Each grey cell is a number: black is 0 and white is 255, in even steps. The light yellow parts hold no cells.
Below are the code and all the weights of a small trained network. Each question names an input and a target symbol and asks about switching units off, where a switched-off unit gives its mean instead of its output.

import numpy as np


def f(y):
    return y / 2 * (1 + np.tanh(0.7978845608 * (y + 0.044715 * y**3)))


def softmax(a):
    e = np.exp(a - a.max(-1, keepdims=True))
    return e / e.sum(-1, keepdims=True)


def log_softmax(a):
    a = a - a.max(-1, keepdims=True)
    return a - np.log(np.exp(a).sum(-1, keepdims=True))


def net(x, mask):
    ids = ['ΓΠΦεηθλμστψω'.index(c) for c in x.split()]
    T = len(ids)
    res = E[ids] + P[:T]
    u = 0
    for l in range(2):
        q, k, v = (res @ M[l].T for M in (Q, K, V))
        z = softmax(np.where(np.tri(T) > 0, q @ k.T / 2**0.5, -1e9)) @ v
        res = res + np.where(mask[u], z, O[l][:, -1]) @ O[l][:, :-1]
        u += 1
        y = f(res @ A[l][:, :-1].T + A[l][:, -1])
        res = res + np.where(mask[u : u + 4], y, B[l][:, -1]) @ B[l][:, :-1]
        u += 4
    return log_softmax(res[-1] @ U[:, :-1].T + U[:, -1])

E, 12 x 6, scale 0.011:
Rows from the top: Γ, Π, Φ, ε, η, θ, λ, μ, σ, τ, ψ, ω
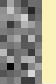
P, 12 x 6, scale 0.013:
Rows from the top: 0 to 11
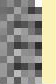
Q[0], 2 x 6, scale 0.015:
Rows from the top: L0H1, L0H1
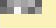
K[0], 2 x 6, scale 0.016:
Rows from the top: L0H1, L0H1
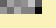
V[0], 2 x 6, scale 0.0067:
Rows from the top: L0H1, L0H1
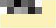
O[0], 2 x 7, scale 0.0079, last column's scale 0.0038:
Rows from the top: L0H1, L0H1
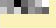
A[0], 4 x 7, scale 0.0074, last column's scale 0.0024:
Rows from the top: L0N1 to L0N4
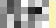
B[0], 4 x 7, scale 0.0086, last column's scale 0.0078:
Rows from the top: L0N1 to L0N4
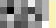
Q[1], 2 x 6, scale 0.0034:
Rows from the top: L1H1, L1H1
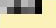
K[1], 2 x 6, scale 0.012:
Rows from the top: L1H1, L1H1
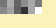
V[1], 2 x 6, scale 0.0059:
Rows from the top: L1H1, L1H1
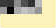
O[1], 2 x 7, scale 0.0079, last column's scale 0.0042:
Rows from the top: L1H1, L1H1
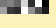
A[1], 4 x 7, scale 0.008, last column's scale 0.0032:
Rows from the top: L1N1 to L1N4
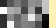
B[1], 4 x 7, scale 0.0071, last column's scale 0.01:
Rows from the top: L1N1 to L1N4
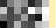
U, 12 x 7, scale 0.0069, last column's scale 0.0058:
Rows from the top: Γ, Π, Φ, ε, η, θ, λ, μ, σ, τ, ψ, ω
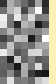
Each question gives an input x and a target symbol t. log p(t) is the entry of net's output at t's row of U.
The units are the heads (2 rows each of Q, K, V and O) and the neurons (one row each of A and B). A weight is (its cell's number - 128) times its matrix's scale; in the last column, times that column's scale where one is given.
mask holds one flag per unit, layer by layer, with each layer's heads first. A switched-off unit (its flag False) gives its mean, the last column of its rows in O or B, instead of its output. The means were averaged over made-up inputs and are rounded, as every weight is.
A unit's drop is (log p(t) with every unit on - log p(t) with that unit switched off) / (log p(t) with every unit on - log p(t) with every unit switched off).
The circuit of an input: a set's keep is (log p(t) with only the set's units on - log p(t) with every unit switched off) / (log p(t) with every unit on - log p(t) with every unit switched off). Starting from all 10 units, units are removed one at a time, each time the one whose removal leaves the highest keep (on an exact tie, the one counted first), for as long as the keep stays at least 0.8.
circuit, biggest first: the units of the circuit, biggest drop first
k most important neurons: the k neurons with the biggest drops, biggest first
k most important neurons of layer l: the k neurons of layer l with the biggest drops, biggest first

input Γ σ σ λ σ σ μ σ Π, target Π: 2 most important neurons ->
[L0N3; L1N4]
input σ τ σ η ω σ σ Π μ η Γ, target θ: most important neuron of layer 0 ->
[L0N3]
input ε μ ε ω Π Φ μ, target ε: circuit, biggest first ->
[L0N1; L1H1]
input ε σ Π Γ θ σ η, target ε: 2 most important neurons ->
[L0N1; L1N4]
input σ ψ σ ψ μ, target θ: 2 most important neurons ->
[L0N2; L0N3]
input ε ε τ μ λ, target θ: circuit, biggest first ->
[L1H1; L1N2]
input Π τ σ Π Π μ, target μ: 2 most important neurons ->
[L0N2; L1N4]
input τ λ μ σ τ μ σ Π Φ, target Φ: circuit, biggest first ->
[L0N3; L0H1; L1N2; L0N1]
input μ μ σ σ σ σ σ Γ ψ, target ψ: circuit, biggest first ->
[L1N3; L0H1; L1N2]
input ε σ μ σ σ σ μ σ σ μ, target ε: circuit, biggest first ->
[L1H1; L1N4]
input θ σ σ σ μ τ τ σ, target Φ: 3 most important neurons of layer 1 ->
[L1N3; L1N4; L1N1]
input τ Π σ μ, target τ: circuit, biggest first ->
[L1H1; L0H1]
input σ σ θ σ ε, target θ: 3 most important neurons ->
[L0N2; L1N2; L0N3]
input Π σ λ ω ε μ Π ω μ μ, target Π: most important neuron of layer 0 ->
[L0N4]
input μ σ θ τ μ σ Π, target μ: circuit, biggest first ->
[L0H1; L1N2]
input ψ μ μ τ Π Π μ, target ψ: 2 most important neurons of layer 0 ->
[L0N1; L0N2]
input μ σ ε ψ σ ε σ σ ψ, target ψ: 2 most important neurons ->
[L1N3; L1N2]
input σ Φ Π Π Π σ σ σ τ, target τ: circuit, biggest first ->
[L1H1; L0N2; L0H1; L0N3]
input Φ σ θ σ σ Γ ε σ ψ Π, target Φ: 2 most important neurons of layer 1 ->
[L1N2; L1N3]
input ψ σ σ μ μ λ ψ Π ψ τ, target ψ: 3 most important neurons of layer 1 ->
[L1N2; L1N1; L1N4]
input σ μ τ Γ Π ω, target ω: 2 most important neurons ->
[L1N2; L1N3]
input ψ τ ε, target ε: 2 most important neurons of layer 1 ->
[L1N3; L1N4]
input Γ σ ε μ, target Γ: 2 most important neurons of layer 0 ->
[L0N4; L0N2]
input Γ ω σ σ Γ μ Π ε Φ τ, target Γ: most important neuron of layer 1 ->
[L1N1]
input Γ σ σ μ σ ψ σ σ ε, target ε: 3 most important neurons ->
[L0N1; L1N3; L1N4]
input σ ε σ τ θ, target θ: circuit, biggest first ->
[L0H1; L1H1; L1N2; L0N2]
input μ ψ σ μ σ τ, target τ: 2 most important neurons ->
[L0N3; L1N2]
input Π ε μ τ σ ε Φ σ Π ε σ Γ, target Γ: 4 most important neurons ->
[L1N4; L0N4; L0N1; L0N3]
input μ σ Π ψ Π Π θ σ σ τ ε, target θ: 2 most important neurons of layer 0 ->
[L0N3; L0N2]
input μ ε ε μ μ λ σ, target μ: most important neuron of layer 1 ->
[L1N2]
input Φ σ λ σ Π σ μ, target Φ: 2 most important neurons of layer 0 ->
[L0N4; L0N3]
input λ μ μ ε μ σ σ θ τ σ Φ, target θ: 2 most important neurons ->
[L0N2; L1N2]
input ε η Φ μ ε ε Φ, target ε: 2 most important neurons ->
[L0N1; L1N4]
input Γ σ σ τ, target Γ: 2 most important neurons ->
[L1N1; L1N2]
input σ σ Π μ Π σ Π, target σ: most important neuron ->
[L0N3]
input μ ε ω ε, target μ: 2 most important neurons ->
[L1N3; L0N2]
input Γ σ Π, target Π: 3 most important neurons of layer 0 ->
[L0N3; L0N2; L0N4]
